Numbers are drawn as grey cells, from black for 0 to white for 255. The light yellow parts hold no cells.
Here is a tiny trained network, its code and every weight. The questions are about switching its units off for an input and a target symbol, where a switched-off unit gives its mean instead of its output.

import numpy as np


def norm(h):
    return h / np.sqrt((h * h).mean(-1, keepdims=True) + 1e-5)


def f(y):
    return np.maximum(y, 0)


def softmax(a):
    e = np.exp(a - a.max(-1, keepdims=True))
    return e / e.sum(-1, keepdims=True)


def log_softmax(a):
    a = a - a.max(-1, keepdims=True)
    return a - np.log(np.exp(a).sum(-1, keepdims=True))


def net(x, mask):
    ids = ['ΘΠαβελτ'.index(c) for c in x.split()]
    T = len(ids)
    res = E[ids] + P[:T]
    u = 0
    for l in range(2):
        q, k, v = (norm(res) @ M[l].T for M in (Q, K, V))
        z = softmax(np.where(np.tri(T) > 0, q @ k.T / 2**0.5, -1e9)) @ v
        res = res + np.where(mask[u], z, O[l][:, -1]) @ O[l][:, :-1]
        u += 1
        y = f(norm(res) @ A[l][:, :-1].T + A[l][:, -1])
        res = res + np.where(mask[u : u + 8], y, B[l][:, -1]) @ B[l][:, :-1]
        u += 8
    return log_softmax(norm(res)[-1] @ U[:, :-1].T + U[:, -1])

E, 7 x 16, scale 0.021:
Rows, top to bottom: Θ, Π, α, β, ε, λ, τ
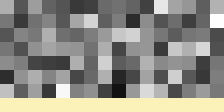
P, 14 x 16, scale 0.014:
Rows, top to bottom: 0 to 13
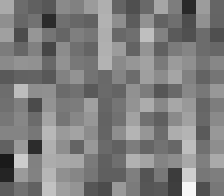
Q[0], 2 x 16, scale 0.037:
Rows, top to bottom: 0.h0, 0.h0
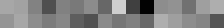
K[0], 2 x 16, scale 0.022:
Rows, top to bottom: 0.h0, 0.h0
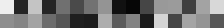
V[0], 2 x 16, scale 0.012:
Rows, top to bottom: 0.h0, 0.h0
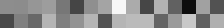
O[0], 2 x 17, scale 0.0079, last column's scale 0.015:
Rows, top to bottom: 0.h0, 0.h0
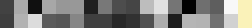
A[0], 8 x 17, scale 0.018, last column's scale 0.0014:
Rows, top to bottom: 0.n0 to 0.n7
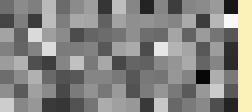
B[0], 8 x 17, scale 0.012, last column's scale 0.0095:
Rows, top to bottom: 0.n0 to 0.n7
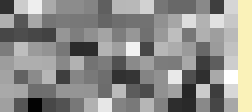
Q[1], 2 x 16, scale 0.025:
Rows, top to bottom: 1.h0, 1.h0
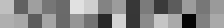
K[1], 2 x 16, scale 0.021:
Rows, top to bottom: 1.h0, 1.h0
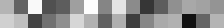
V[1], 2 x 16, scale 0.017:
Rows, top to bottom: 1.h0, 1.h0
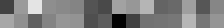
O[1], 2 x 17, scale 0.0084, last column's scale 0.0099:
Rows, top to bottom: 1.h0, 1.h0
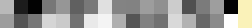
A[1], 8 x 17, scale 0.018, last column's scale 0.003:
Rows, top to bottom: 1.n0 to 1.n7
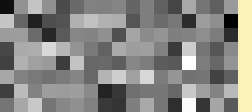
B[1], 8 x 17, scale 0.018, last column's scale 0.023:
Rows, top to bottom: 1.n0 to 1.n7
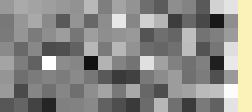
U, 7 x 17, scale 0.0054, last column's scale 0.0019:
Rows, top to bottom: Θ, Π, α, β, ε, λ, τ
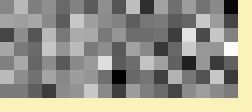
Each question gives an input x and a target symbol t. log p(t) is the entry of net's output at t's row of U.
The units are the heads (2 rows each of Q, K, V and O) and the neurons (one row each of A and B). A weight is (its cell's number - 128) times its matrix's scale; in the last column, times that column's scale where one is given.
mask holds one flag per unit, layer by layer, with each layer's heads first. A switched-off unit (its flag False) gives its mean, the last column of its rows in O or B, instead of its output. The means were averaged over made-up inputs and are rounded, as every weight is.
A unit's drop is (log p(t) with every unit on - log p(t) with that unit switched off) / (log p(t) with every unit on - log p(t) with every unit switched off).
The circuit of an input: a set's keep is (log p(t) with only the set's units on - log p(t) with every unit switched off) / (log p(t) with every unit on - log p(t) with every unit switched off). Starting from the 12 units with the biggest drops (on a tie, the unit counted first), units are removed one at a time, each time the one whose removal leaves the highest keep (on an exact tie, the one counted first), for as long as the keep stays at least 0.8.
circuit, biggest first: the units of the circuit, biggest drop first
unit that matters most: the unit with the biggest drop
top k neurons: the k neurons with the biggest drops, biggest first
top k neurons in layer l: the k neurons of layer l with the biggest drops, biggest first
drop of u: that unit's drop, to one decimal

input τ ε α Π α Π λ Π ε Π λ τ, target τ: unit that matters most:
1.n6
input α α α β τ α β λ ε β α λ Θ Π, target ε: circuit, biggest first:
[0.n0; 0.n6]
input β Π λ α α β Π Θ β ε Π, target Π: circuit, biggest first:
[0.n6; 1.h0]
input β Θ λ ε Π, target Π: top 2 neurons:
[0.n6; 1.n4]
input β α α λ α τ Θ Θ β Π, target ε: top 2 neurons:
[0.n0; 0.n3]
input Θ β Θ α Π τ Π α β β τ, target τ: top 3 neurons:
[1.n7; 1.n6; 0.n5]
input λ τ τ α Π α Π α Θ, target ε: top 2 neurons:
[0.n7; 0.n6]
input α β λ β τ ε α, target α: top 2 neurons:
[1.n3; 1.n0]
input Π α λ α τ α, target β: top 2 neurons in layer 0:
[0.n0; 0.n3]
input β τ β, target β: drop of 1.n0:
0.1
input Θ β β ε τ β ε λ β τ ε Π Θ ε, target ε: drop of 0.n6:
0.0
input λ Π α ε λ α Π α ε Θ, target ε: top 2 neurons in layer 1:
[1.n6; 1.n0]
